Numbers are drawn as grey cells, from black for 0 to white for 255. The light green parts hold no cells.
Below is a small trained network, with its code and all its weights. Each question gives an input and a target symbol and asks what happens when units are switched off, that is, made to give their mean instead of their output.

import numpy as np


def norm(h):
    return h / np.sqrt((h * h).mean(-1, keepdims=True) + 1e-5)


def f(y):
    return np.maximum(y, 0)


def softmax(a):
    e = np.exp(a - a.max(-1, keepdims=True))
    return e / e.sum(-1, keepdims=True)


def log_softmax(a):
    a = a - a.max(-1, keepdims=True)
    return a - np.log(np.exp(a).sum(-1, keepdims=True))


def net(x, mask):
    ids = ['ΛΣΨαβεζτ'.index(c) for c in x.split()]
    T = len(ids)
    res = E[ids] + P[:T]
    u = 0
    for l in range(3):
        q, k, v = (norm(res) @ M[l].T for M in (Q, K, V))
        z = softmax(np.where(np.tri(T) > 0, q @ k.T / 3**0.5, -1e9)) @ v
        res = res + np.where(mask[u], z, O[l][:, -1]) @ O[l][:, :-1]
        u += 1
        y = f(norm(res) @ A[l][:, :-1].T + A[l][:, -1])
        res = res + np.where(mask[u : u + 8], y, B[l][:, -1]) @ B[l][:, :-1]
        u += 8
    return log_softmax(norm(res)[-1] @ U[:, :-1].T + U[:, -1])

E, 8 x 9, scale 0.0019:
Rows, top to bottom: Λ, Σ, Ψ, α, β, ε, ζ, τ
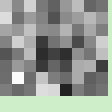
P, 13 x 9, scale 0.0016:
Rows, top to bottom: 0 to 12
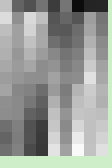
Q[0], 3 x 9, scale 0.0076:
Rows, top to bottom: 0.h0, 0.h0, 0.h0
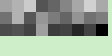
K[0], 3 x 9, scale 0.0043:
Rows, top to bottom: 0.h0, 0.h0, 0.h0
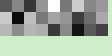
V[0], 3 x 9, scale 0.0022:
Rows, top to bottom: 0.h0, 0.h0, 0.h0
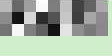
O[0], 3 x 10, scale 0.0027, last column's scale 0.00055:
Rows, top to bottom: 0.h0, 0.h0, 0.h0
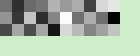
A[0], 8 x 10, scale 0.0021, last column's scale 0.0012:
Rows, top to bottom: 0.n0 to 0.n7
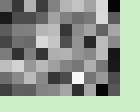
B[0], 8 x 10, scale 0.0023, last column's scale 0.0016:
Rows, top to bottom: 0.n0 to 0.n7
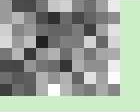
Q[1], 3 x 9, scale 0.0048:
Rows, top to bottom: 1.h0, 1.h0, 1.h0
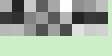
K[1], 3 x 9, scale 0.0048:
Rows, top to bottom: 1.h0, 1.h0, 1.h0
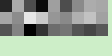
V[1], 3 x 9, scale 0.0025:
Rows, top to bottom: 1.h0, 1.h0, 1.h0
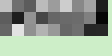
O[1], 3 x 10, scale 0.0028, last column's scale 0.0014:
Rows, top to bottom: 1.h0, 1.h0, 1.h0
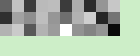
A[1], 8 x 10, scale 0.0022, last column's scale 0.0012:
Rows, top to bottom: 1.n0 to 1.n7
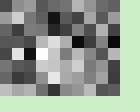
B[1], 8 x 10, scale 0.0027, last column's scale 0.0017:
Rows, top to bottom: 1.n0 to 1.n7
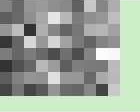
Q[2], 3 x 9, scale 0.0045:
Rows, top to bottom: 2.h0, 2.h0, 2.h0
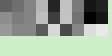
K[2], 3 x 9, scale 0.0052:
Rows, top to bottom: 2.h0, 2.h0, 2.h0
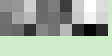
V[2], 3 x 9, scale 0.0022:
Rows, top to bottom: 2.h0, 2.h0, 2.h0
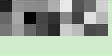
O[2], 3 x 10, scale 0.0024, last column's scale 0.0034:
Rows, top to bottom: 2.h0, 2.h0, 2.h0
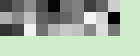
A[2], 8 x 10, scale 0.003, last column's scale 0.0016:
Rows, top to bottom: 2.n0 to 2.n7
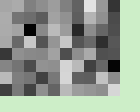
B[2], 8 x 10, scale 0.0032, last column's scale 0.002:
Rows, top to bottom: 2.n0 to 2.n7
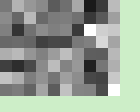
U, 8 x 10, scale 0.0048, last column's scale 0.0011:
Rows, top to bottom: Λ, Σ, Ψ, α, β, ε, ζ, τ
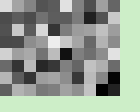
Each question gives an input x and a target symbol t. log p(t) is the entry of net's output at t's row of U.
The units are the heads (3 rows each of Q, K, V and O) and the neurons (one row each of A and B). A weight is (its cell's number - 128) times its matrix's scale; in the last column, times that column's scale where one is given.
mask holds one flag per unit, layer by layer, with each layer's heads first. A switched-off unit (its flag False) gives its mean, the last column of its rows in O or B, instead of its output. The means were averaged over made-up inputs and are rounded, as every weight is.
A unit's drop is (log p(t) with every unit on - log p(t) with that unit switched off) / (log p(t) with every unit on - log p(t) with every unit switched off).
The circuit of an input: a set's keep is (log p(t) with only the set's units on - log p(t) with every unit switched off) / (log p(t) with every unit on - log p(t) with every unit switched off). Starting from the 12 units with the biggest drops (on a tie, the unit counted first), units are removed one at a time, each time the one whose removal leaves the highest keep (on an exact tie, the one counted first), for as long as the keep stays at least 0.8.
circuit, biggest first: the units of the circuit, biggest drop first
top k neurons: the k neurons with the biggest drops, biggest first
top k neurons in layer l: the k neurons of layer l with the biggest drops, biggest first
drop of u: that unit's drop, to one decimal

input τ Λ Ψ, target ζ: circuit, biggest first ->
(2.h0; 2.n2)
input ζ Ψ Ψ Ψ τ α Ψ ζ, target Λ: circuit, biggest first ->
(1.h0; 0.h0; 0.n3)
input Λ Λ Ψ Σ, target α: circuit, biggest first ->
(0.h0; 2.h0; 1.h0)
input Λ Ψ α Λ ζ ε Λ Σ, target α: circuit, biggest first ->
(2.h0; 1.h0)
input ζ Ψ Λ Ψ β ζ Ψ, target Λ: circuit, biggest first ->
(1.h0)
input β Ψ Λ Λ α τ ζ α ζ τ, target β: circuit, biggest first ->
(2.h0; 0.n2)
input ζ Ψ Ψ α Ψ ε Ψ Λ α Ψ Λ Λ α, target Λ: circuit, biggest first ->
(2.n6; 1.h0)
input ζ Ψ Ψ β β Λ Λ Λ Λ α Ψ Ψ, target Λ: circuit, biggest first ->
(1.h0; 2.n6)
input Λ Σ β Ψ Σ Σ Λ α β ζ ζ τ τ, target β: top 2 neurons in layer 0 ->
(0.n3; 0.n2)
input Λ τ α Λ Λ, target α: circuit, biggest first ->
(2.h0; 0.h0)
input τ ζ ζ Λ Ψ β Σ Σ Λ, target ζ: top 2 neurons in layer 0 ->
(0.n6; 0.n4)
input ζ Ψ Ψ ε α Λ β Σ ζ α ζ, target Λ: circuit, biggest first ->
(1.h0; 2.n6; 1.n4)
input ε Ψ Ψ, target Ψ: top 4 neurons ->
(1.n4; 0.n7; 0.n3; 0.n5)
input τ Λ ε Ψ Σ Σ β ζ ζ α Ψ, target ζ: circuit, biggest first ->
(2.h0)
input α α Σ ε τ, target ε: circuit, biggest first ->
(2.h0; 0.h0)
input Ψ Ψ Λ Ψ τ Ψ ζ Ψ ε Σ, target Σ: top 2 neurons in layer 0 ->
(0.n5; 0.n3)
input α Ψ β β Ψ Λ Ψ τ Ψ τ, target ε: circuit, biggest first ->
(2.h0; 1.h0)
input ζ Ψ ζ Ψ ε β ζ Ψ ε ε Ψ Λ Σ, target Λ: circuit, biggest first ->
(1.h0; 0.h0)
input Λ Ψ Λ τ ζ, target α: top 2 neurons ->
(0.n6; 0.n5)
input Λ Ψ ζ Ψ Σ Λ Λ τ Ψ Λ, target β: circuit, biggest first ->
(0.h0)
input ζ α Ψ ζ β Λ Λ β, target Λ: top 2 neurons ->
(2.n6; 0.n5)
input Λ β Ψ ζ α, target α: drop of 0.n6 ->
0.1
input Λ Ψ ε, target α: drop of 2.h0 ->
0.6
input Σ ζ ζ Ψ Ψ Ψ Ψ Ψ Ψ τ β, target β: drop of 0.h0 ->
0.4
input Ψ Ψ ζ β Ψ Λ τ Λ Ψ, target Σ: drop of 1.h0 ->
0.2
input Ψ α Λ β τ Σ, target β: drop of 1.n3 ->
-0.1
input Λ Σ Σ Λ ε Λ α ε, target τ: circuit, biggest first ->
(0.h0)
